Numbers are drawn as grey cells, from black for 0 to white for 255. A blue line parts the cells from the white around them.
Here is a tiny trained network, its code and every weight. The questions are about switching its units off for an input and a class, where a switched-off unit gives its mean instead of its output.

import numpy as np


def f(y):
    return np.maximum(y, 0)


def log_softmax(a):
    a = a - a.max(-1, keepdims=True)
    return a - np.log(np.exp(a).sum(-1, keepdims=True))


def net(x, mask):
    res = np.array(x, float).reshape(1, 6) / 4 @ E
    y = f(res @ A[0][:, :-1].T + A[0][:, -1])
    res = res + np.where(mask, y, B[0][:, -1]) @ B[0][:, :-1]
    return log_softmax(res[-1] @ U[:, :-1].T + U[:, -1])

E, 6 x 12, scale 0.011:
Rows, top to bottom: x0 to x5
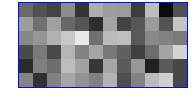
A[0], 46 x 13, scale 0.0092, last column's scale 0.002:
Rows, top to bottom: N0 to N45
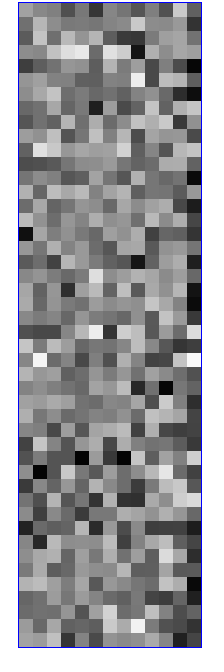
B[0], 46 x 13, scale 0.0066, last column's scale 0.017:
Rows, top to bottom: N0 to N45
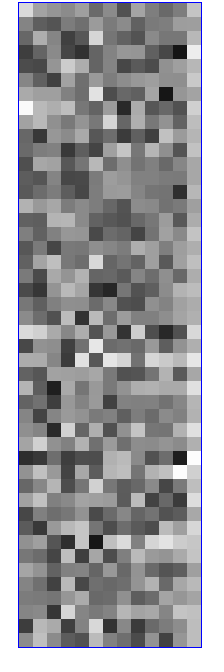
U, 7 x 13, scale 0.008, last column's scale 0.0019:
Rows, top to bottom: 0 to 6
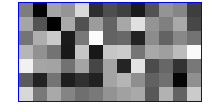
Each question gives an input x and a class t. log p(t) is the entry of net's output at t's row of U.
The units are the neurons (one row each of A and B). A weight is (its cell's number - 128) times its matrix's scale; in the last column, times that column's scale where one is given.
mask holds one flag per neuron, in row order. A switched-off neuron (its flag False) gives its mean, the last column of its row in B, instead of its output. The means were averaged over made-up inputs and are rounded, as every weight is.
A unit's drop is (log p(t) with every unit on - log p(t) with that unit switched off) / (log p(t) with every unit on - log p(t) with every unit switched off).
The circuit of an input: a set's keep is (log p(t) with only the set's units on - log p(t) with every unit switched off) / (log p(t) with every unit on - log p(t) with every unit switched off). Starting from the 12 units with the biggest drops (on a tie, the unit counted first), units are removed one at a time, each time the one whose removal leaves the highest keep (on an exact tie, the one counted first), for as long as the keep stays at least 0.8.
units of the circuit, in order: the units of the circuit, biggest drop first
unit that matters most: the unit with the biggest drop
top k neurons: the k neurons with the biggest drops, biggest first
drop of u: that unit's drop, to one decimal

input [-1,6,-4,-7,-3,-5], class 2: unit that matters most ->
N44
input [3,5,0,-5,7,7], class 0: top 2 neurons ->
(N37 N4)
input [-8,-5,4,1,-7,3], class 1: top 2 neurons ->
(N39 N41)
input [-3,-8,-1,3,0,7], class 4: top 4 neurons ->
(N23 N25 N8 N14)
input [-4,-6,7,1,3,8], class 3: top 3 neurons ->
(N33 N38 N32)
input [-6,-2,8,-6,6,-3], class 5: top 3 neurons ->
(N3 N13 N10)
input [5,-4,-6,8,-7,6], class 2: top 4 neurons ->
(N34 N2 N18 N11)
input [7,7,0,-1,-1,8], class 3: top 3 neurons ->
(N38 N33 N39)
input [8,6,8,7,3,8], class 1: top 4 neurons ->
(N30 N43 N25 N32)
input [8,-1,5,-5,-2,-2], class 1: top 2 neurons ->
(N30 N27)
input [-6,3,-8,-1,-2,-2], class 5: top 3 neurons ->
(N32 N30 N27)
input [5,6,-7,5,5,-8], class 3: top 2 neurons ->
(N25 N3)
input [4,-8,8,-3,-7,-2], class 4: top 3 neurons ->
(N23 N32 N31)
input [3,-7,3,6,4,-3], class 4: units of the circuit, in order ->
(N23)
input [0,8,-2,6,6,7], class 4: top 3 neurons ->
(N35 N7 N25)
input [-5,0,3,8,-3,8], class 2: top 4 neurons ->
(N34 N18 N2 N25)
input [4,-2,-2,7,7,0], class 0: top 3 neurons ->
(N37 N4 N16)
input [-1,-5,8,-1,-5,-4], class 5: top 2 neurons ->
(N3 N10)
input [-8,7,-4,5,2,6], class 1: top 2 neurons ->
(N39 N22)
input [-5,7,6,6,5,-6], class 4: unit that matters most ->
N7
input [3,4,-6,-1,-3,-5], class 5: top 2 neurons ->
(N32 N33)
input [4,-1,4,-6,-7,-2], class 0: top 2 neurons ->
(N20 N9)
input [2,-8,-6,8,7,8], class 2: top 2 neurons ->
(N18 N34)
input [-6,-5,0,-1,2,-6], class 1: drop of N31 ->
-0.1
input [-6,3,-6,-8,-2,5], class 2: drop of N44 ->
0.2
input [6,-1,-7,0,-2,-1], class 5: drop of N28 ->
0.1
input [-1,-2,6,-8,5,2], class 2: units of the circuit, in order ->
(N44)
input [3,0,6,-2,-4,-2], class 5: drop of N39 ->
0.0
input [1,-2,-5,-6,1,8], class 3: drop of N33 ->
0.1
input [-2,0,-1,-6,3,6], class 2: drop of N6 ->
0.2
